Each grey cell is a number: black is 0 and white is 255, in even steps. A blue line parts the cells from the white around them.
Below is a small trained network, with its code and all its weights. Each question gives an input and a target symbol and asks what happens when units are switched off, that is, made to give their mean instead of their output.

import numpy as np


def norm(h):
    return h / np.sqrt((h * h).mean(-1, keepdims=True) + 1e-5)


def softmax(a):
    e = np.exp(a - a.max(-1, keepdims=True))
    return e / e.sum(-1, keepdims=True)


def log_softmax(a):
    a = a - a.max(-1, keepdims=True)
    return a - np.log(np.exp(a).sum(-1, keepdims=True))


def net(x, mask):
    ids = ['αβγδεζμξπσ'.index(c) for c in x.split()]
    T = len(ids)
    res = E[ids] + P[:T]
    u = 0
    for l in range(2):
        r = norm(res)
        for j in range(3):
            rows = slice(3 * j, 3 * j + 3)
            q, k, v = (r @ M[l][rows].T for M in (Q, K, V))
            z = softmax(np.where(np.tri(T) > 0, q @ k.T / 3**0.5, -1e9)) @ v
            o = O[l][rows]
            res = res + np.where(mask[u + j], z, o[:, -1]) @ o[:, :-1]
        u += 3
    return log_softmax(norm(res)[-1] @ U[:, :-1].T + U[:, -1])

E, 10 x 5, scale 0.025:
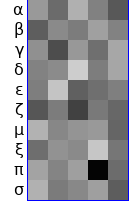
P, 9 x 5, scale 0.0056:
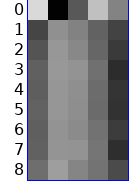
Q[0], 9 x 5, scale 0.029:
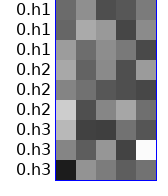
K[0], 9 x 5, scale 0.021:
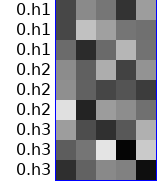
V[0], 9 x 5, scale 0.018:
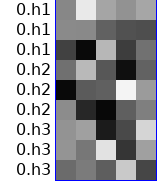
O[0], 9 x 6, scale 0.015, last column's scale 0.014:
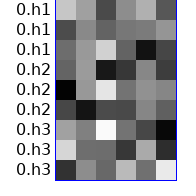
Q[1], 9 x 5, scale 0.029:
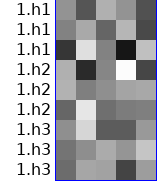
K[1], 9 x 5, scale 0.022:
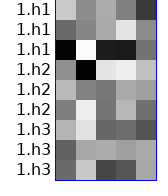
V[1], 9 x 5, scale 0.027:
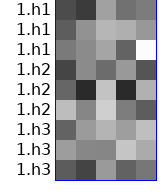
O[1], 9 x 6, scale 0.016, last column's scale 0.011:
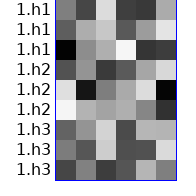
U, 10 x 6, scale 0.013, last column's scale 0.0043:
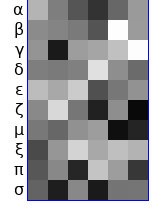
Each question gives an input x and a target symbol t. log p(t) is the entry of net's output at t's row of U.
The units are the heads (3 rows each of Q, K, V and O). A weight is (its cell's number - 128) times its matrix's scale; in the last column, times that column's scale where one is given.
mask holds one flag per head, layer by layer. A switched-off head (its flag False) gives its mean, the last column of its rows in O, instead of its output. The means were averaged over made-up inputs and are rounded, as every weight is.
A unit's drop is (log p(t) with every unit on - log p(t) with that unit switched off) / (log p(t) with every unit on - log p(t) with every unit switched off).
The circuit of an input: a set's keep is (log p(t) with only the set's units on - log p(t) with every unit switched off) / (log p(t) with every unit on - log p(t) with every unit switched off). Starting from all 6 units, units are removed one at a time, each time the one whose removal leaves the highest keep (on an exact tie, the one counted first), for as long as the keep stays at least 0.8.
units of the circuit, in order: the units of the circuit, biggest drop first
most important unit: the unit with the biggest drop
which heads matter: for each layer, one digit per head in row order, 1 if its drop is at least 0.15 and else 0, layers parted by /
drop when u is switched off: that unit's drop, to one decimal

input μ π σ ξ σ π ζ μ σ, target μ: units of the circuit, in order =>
[0.h2, 1.h3]
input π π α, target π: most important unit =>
1.h3
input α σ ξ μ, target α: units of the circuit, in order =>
[0.h1, 1.h1, 0.h2, 0.h3]
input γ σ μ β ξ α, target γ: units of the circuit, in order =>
[0.h2, 1.h2]
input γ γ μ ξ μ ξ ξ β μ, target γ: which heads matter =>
011 / 010
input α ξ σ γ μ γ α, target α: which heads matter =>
111 / 100
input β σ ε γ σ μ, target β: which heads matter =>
010 / 110
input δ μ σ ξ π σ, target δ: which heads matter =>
011 / 110
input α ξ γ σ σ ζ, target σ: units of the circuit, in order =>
[0.h2, 1.h1]
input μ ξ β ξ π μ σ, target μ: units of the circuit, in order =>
[1.h3, 0.h2]
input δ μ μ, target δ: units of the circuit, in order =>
[0.h3, 0.h2, 1.h1, 1.h2]
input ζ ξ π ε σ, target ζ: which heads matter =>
011 / 101
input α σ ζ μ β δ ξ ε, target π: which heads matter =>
101 / 100
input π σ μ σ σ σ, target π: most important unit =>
0.h3
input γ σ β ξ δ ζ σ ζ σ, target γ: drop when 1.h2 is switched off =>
0.9
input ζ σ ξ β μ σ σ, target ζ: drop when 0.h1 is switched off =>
0.0
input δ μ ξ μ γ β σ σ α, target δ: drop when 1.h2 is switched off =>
0.3
